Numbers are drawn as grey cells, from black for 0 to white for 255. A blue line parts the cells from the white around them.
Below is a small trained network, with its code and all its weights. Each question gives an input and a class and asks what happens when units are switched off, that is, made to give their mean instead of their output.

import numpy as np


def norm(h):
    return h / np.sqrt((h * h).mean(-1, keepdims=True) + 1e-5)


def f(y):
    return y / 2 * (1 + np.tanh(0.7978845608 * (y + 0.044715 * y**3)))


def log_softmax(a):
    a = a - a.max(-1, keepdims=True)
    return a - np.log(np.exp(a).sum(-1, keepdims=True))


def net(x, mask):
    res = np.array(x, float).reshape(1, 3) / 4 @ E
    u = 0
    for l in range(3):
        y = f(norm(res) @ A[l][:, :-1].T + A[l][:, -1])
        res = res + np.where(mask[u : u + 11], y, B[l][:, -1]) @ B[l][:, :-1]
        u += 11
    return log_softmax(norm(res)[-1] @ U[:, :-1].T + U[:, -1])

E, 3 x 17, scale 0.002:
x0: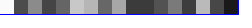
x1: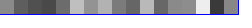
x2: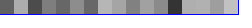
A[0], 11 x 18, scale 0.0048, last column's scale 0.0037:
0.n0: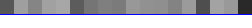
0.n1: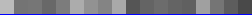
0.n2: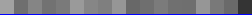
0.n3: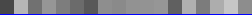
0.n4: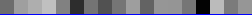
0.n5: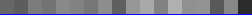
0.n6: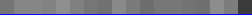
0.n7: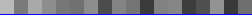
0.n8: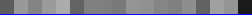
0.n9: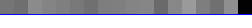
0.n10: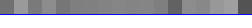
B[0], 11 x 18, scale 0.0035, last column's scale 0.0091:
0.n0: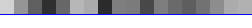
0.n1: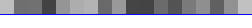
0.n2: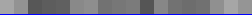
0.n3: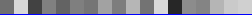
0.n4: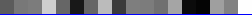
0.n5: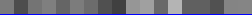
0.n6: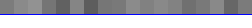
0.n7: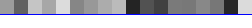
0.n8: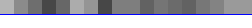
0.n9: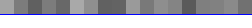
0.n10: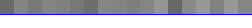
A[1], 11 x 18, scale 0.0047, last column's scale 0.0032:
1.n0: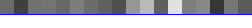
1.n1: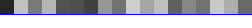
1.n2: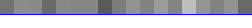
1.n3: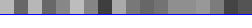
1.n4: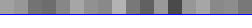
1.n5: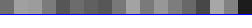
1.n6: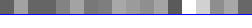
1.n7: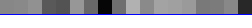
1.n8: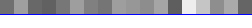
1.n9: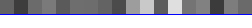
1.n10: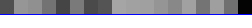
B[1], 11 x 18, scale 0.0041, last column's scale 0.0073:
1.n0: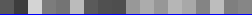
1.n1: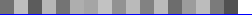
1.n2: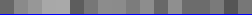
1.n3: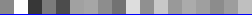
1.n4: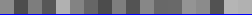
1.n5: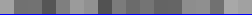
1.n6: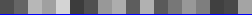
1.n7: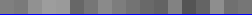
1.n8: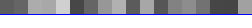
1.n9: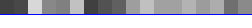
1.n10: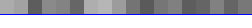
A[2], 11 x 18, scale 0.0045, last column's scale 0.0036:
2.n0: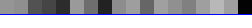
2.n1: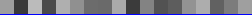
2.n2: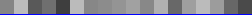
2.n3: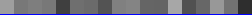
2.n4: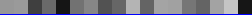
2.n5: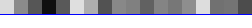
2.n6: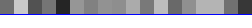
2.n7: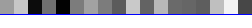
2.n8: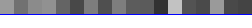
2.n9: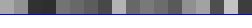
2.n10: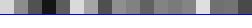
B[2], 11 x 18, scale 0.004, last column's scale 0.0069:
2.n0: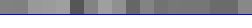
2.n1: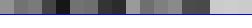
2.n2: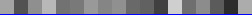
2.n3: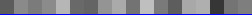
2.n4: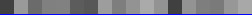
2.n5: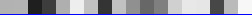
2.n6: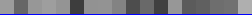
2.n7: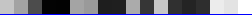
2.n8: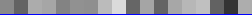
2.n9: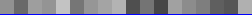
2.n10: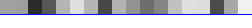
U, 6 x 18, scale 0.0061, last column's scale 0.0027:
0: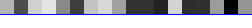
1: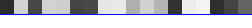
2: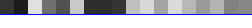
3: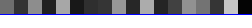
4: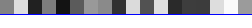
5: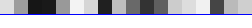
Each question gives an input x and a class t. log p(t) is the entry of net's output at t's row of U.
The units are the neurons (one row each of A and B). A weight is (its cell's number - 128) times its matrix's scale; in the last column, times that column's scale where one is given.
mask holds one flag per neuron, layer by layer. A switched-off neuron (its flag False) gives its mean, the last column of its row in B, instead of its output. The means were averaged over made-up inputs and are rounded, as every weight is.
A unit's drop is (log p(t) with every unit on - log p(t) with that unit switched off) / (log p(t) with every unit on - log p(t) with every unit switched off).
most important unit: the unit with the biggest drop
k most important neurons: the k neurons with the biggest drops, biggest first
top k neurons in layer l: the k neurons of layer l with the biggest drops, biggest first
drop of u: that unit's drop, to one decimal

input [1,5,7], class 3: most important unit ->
0.n4
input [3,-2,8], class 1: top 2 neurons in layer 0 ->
[0.n4, 0.n7]
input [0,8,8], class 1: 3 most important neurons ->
[0.n7, 0.n0, 0.n1]
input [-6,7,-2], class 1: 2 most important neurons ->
[0.n4, 0.n3]
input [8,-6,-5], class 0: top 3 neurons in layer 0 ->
[0.n7, 0.n0, 0.n8]
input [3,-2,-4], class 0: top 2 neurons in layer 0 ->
[0.n0, 0.n7]
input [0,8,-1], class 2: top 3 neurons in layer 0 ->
[0.n7, 0.n0, 0.n5]
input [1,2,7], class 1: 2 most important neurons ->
[0.n4, 0.n7]
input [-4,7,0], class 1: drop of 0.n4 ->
0.8
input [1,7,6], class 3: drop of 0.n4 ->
0.9
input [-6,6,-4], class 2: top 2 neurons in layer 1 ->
[1.n9, 1.n0]
